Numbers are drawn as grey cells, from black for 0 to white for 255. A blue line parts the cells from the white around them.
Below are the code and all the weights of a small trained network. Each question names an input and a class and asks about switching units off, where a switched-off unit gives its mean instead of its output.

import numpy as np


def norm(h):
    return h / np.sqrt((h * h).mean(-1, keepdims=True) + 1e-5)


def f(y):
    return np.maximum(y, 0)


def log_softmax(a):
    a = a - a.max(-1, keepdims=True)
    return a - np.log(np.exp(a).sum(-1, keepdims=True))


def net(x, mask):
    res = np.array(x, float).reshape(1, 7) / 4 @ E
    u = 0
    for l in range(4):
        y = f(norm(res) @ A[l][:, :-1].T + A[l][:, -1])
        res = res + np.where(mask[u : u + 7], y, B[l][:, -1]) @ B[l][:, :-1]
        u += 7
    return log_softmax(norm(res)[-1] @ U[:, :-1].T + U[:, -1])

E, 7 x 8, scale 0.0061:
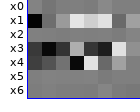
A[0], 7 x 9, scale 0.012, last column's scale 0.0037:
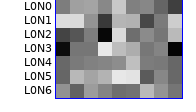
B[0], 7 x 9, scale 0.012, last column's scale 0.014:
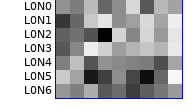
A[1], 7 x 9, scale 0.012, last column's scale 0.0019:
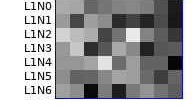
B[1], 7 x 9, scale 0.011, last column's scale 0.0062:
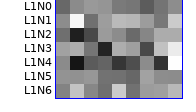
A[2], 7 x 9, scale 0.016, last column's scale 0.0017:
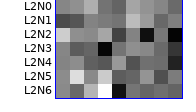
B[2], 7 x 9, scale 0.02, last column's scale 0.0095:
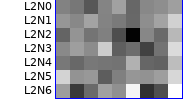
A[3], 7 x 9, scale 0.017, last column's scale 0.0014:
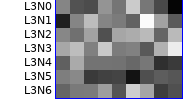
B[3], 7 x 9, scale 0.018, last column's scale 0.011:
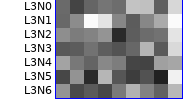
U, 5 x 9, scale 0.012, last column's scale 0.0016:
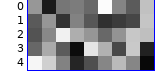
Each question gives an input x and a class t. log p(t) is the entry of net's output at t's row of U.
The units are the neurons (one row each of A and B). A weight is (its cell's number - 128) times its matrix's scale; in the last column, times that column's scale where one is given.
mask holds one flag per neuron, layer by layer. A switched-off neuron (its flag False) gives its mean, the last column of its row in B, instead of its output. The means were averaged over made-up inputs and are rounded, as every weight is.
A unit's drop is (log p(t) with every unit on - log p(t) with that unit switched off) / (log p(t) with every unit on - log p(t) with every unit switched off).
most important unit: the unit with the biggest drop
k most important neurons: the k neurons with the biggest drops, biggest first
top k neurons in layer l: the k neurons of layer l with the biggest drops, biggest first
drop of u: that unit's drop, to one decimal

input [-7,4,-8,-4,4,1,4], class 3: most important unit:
L0N5
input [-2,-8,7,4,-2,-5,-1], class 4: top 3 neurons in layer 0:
[L0N2, L0N5, L0N3]
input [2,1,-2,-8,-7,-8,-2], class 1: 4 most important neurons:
[L0N5, L0N3, L2N2, L0N2]
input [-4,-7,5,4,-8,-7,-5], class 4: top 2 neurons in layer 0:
[L0N3, L0N1]
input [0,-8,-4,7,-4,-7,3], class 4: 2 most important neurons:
[L0N2, L0N5]
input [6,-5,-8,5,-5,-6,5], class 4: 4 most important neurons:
[L0N2, L0N3, L0N1, L0N5]
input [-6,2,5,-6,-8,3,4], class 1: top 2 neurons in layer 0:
[L0N5, L0N3]
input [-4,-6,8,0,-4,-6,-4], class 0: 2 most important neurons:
[L0N5, L0N2]
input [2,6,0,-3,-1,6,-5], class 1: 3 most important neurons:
[L0N5, L0N2, L2N2]
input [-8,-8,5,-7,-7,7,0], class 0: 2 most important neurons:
[L0N2, L2N6]
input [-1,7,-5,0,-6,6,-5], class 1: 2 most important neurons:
[L0N5, L0N1]
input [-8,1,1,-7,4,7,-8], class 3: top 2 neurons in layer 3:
[L3N1, L3N5]
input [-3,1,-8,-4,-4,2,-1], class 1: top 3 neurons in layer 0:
[L0N5, L0N3, L0N2]
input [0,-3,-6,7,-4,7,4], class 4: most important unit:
L0N2
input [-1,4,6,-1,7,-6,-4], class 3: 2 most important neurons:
[L0N5, L0N1]
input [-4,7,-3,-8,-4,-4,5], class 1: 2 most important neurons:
[L0N5, L0N2]
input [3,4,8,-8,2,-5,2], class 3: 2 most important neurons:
[L0N5, L0N1]
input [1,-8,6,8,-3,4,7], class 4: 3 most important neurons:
[L0N2, L0N5, L1N1]
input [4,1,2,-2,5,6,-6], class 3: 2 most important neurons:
[L0N5, L0N3]
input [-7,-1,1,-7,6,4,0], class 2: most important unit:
L0N1
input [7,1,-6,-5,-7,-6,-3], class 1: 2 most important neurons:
[L0N5, L0N3]
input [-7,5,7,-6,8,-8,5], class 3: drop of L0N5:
1.4
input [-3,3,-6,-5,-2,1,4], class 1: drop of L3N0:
0.0
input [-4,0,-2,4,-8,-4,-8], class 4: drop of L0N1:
1.3
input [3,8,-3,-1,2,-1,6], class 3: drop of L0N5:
1.2
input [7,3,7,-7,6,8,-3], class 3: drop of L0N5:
1.3
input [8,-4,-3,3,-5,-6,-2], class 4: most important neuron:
[L0N2]
